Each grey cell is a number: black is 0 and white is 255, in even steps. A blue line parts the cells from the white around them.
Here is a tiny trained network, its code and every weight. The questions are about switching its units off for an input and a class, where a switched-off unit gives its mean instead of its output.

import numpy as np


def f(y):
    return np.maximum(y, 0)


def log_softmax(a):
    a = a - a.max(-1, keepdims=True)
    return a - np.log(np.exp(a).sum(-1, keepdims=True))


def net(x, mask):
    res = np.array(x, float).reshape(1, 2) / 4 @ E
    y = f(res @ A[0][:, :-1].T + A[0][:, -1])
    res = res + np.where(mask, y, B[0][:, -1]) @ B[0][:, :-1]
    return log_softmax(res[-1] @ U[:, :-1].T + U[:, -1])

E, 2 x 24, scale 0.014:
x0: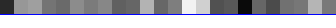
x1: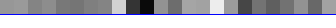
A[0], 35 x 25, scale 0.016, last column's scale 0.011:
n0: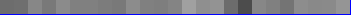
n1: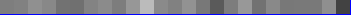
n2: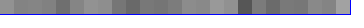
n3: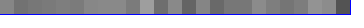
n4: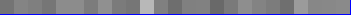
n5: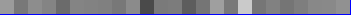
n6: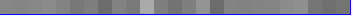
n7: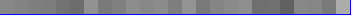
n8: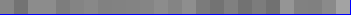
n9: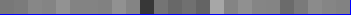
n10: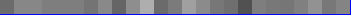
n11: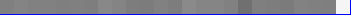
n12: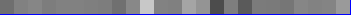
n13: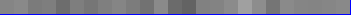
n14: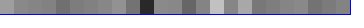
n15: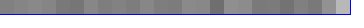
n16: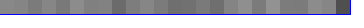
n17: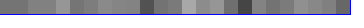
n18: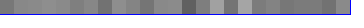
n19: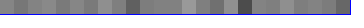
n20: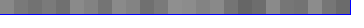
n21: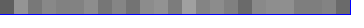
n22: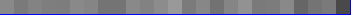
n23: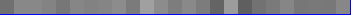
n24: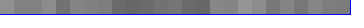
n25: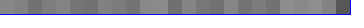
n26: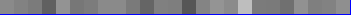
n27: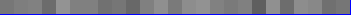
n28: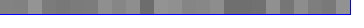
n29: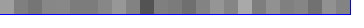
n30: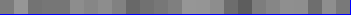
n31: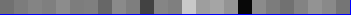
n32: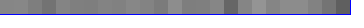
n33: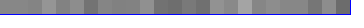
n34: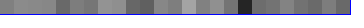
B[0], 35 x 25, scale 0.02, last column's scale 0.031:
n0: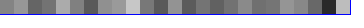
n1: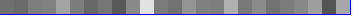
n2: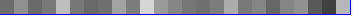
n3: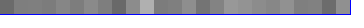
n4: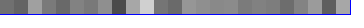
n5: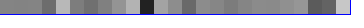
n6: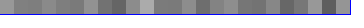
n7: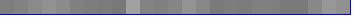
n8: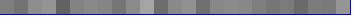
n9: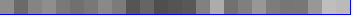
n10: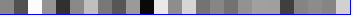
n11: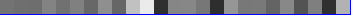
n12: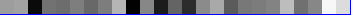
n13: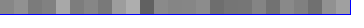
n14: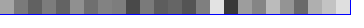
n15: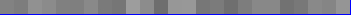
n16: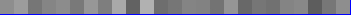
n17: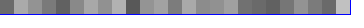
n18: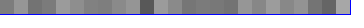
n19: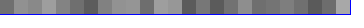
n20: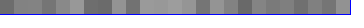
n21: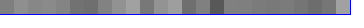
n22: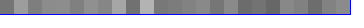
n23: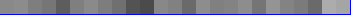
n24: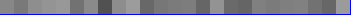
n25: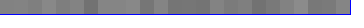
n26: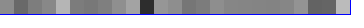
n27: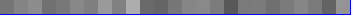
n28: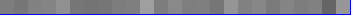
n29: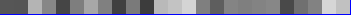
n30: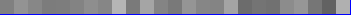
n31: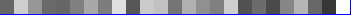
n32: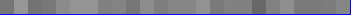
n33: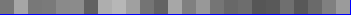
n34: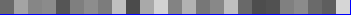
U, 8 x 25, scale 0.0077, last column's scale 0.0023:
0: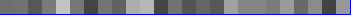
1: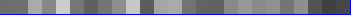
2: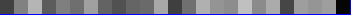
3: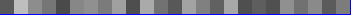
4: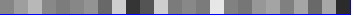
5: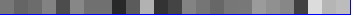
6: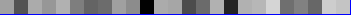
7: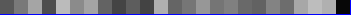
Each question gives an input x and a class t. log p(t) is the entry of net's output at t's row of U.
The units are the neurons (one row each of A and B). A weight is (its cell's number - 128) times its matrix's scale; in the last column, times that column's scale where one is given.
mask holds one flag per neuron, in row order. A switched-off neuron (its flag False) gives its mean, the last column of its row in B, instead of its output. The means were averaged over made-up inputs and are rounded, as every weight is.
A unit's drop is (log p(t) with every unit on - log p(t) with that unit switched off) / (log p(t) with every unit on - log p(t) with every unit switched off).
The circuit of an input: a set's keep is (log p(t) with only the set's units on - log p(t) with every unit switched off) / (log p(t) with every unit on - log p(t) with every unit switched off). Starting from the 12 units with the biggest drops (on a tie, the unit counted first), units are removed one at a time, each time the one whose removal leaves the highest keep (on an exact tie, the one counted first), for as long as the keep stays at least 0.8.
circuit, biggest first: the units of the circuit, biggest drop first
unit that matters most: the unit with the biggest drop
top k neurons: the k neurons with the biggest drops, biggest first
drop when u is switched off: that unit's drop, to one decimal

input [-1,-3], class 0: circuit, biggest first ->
n31, n10
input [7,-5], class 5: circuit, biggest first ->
n12, n31
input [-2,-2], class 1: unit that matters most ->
n14
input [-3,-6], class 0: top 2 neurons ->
n10, n31
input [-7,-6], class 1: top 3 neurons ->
n12, n14, n10
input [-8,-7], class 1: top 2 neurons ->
n12, n14
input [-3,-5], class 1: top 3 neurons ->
n12, n11, n14
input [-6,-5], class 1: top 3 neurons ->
n12, n14, n10
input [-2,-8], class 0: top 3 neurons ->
n31, n14, n29
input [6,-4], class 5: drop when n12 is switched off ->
0.3
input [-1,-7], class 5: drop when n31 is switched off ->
0.4
